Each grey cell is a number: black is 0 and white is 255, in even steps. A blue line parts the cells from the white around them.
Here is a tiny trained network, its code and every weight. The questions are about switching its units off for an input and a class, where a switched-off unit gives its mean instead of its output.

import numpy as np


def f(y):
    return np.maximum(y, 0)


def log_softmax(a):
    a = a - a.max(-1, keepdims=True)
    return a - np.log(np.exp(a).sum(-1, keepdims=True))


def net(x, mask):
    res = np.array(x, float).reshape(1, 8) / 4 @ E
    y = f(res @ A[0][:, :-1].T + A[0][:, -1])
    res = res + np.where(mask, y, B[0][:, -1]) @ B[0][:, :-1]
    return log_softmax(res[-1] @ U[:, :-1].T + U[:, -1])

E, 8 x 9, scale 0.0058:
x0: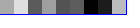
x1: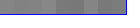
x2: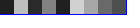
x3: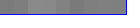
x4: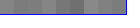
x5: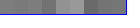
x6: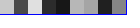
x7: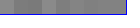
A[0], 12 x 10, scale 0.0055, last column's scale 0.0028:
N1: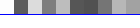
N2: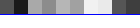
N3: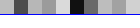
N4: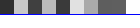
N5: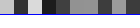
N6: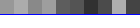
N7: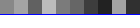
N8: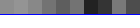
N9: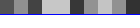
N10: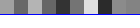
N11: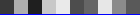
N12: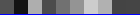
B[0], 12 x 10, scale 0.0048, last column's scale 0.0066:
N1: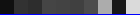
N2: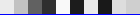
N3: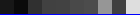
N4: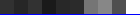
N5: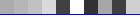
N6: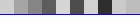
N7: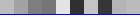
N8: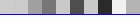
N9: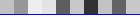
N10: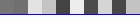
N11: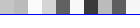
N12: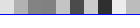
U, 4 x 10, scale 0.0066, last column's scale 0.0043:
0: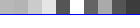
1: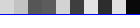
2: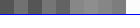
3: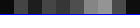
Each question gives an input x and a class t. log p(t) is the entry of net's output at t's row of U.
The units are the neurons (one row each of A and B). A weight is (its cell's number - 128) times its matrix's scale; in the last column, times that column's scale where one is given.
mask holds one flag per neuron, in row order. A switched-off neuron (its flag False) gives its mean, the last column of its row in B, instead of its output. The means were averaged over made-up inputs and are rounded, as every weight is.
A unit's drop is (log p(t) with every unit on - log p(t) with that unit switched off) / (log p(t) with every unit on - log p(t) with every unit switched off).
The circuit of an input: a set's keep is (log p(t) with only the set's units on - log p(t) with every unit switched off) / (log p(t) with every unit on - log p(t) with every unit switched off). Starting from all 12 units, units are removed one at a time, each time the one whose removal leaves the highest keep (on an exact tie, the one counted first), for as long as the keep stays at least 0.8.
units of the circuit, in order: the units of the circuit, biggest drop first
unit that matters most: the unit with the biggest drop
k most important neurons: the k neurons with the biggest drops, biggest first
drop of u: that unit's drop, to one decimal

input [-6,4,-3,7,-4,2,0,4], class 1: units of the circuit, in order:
N2
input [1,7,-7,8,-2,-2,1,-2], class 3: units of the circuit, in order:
N1, N3
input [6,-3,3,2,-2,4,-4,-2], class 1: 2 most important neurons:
N7, N6
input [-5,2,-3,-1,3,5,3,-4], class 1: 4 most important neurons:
N2, N12, N11, N4
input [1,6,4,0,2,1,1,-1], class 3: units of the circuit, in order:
N4, N11
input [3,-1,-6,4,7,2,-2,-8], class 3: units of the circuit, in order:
N3, N1
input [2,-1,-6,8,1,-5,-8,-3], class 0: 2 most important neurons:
N11, N9
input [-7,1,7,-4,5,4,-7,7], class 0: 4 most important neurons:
N11, N9, N3, N1
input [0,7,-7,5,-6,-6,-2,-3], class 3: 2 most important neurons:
N3, N1
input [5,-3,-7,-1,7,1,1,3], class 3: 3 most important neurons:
N1, N3, N2
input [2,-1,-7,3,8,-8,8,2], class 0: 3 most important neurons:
N5, N10, N4
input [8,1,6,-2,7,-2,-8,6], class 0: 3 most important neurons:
N11, N9, N2
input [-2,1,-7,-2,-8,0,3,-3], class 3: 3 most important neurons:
N1, N3, N11
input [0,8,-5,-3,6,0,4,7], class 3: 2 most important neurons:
N1, N11
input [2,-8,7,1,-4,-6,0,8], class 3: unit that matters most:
N4
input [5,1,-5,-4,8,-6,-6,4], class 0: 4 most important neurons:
N11, N9, N4, N2
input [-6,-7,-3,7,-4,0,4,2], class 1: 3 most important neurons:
N2, N12, N11
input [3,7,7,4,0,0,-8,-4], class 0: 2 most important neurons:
N11, N9
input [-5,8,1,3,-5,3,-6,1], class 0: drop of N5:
-0.1
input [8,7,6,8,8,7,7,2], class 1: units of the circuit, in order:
N8
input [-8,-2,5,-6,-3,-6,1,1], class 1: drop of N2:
0.3
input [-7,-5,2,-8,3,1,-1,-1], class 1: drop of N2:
0.2
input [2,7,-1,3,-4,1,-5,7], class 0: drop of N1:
0.1
